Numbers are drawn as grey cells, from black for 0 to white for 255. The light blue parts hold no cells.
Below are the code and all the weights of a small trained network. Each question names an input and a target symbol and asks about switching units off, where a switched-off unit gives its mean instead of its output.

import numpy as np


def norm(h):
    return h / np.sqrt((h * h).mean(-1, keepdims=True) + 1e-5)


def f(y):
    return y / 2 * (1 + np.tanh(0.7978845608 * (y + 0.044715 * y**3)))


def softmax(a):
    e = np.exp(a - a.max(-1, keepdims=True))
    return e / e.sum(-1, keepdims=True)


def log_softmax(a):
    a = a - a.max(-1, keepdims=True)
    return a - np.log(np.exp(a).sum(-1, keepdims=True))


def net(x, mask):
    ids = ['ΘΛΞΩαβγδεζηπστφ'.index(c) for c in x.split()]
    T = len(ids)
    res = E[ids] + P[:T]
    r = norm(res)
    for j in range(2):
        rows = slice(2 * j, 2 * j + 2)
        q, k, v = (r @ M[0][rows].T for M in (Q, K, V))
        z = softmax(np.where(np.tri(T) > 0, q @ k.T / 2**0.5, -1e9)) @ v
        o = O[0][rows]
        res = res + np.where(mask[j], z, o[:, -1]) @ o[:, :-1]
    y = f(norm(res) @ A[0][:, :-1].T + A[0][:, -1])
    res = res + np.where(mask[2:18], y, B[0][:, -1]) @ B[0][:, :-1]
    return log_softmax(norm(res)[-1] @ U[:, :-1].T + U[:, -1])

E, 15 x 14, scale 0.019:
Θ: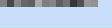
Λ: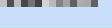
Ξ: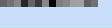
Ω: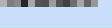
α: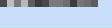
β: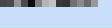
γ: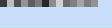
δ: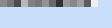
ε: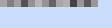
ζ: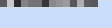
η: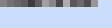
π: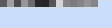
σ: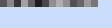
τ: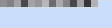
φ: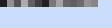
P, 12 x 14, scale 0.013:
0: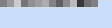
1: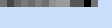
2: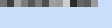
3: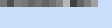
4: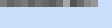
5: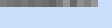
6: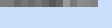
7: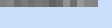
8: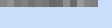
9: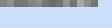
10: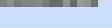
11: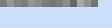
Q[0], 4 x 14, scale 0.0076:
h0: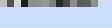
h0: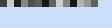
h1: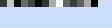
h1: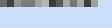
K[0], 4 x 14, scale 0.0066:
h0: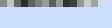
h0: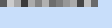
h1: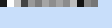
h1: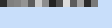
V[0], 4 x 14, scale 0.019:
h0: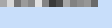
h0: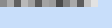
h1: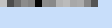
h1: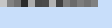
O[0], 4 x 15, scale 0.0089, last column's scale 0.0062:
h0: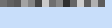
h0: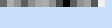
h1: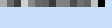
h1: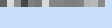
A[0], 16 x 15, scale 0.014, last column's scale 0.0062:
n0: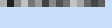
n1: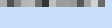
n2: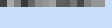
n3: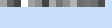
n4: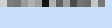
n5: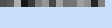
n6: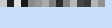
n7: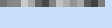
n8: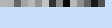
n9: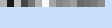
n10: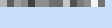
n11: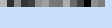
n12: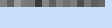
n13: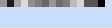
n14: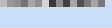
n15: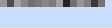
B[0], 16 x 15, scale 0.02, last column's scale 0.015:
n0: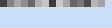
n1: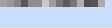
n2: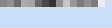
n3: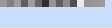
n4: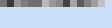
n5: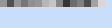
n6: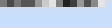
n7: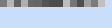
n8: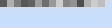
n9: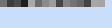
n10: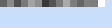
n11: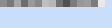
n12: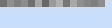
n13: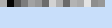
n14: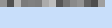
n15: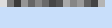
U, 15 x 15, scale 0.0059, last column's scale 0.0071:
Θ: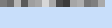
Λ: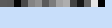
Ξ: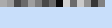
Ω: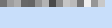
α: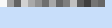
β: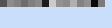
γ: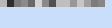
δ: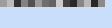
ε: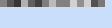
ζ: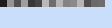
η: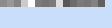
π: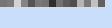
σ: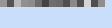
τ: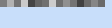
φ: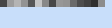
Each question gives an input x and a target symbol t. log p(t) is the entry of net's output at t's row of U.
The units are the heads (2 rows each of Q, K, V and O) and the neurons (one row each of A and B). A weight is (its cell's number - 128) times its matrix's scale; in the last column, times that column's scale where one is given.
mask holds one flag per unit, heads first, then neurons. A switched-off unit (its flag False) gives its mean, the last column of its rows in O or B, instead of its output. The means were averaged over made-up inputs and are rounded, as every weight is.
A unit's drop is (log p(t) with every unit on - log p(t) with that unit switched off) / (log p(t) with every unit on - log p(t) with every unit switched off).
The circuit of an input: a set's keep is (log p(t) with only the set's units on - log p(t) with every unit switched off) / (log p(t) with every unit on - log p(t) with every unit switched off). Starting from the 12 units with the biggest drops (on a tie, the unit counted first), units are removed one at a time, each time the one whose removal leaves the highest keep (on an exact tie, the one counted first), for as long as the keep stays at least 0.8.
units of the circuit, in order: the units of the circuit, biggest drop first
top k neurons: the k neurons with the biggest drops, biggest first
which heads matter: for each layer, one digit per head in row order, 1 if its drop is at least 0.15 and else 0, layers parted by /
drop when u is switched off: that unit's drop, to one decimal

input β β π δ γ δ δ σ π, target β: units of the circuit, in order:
[h0 h1]
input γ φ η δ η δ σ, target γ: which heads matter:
01
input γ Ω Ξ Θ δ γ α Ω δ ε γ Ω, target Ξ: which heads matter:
11
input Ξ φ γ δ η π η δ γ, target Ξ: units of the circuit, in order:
[h0 n3 n7]
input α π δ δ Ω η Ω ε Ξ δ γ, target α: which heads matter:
01
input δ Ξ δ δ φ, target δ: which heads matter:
10
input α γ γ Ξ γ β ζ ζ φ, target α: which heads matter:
01
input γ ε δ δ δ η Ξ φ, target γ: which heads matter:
01
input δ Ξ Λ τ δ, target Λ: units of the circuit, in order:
[n10]
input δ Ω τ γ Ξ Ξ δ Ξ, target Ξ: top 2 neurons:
[n8 n0]
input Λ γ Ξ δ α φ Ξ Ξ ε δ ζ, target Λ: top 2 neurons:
[n4 n2]
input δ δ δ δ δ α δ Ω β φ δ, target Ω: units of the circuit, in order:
[h0 n8 n6 n5]
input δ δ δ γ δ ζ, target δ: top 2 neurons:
[n8 n15]
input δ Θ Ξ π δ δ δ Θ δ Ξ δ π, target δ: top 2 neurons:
[n8 n15]
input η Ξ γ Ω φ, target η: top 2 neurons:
[n2 n5]
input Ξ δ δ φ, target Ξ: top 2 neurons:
[n3 n1]
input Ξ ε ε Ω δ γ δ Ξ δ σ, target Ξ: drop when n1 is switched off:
0.2
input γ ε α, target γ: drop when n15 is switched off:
0.1
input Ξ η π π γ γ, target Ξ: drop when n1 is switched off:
0.2
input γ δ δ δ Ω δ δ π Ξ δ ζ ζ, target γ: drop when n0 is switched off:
0.6
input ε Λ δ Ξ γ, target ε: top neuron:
[n13]
